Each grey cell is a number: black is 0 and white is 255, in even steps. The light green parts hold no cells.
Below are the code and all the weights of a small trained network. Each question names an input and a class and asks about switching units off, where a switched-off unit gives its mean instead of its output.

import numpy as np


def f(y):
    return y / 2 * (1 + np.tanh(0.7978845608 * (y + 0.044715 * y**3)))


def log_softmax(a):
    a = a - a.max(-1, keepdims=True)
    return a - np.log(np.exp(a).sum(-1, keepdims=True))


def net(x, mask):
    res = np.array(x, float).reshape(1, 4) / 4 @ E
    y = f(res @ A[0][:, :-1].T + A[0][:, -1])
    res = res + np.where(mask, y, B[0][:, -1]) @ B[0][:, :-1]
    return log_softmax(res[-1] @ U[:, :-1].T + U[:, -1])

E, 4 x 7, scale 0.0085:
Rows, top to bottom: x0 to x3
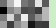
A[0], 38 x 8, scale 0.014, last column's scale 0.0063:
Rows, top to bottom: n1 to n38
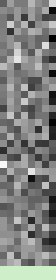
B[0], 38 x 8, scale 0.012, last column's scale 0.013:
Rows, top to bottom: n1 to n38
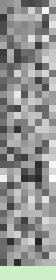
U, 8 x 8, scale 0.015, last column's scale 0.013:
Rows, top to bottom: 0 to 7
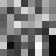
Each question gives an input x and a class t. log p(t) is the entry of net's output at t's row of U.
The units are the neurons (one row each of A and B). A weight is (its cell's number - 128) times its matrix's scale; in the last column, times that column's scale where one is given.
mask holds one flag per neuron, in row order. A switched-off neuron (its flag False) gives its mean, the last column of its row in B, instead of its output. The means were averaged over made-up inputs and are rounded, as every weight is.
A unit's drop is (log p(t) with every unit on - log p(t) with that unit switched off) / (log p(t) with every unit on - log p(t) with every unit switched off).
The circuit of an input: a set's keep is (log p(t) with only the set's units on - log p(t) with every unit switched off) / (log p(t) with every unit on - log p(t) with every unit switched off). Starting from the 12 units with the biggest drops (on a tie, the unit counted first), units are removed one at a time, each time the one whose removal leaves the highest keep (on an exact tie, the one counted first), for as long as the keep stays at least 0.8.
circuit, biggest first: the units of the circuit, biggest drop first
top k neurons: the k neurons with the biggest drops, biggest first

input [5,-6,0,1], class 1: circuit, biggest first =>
n24
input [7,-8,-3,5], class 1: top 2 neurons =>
n24, n35
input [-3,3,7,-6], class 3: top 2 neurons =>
n26, n37
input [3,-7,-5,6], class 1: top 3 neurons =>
n24, n35, n25
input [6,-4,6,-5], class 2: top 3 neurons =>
n9, n26, n38
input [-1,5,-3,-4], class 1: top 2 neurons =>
n26, n16
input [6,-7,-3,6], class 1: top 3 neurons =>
n24, n35, n25
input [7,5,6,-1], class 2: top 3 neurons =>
n9, n38, n8
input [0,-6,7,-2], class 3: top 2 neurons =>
n17, n37
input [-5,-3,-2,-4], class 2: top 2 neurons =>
n26, n33
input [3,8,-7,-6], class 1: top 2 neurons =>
n7, n16
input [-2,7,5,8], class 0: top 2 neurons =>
n26, n34
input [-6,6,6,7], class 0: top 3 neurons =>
n26, n34, n23
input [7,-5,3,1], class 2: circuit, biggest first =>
n9
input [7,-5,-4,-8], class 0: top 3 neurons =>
n25, n14, n1
